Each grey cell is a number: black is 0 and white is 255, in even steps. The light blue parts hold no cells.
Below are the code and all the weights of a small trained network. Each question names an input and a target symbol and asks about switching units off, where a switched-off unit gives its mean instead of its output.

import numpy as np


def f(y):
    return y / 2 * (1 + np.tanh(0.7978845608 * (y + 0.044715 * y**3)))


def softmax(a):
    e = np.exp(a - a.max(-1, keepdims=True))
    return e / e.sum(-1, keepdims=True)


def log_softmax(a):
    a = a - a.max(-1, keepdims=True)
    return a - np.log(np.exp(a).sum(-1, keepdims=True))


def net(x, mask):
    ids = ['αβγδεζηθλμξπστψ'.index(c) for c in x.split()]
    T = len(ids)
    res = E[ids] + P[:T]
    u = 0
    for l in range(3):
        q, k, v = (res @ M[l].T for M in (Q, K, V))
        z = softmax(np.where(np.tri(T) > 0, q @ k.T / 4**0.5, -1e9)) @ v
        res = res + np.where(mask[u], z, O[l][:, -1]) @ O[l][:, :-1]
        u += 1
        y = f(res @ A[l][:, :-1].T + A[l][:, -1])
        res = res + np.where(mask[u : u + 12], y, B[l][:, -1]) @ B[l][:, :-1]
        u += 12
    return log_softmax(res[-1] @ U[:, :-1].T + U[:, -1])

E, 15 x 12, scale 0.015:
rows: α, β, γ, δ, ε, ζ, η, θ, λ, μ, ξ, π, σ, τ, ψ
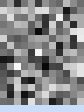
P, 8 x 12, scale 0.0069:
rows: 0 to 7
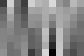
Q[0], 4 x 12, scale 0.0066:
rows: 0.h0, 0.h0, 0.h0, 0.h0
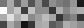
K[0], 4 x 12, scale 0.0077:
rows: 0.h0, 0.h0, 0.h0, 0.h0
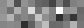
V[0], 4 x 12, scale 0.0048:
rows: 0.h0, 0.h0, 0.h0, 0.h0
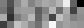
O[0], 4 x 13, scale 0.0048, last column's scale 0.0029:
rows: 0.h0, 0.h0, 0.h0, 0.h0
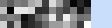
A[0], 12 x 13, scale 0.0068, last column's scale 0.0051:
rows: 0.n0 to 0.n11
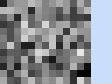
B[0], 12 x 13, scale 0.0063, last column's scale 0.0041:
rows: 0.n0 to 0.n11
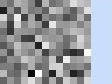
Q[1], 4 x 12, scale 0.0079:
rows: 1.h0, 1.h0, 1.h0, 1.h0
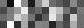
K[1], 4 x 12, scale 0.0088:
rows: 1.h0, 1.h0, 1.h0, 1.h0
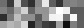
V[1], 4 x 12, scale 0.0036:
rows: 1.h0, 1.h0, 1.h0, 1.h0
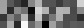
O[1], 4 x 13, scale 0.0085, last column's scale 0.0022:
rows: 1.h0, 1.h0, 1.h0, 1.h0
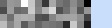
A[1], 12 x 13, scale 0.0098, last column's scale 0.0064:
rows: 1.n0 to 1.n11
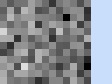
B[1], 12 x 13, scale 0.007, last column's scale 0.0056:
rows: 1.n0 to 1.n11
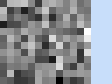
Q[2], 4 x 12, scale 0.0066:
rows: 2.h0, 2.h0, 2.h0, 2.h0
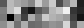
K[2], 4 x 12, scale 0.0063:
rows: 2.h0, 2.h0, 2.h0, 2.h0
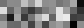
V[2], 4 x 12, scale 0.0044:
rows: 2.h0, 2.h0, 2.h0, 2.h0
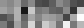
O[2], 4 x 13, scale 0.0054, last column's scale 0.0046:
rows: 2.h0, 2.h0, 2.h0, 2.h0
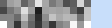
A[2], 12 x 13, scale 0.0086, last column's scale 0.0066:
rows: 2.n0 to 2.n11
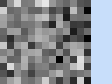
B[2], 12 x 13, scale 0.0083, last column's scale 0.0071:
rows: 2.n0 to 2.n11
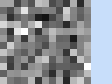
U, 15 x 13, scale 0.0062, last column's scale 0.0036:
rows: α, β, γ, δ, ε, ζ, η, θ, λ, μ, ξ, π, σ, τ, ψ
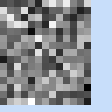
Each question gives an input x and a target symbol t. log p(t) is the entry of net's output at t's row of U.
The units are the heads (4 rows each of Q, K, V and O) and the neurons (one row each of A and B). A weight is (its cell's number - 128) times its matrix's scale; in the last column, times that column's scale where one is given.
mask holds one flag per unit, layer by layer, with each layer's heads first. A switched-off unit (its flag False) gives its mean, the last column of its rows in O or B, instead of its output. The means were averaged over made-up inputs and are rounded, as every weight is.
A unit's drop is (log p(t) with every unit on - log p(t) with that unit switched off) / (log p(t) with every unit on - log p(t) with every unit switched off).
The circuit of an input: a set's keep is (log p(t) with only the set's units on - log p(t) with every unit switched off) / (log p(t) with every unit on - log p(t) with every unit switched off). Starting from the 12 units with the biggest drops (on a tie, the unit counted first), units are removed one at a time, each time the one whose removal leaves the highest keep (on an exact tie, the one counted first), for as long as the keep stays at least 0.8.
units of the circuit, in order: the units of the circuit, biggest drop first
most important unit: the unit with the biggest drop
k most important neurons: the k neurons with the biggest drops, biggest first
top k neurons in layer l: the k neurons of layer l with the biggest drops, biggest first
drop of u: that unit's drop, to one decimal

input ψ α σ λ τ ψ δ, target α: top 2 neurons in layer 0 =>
(0.n7 0.n6)
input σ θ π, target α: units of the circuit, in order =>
(2.h0 0.n6 1.h0)
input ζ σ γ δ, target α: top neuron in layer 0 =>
(0.n6)
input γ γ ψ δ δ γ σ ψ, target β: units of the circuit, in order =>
(1.h0 2.h0 0.h0 1.n3)
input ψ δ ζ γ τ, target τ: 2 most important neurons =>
(2.n5 0.n7)
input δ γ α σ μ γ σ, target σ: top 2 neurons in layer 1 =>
(1.n8 1.n7)
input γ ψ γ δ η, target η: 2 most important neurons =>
(2.n11 0.n2)
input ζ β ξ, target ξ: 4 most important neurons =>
(1.n6 2.n7 0.n4 0.n7)
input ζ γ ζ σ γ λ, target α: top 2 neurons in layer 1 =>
(1.n7 1.n4)
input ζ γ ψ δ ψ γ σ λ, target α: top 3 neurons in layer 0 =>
(0.n8 0.n5 0.n7)
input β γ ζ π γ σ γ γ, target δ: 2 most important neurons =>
(2.n4 1.n5)
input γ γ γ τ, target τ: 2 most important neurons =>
(0.n7 2.n5)
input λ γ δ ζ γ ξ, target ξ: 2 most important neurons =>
(1.n6 2.n7)
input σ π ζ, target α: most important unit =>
0.n11
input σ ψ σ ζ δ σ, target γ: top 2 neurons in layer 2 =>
(2.n3 2.n10)
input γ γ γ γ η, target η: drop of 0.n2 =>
0.2
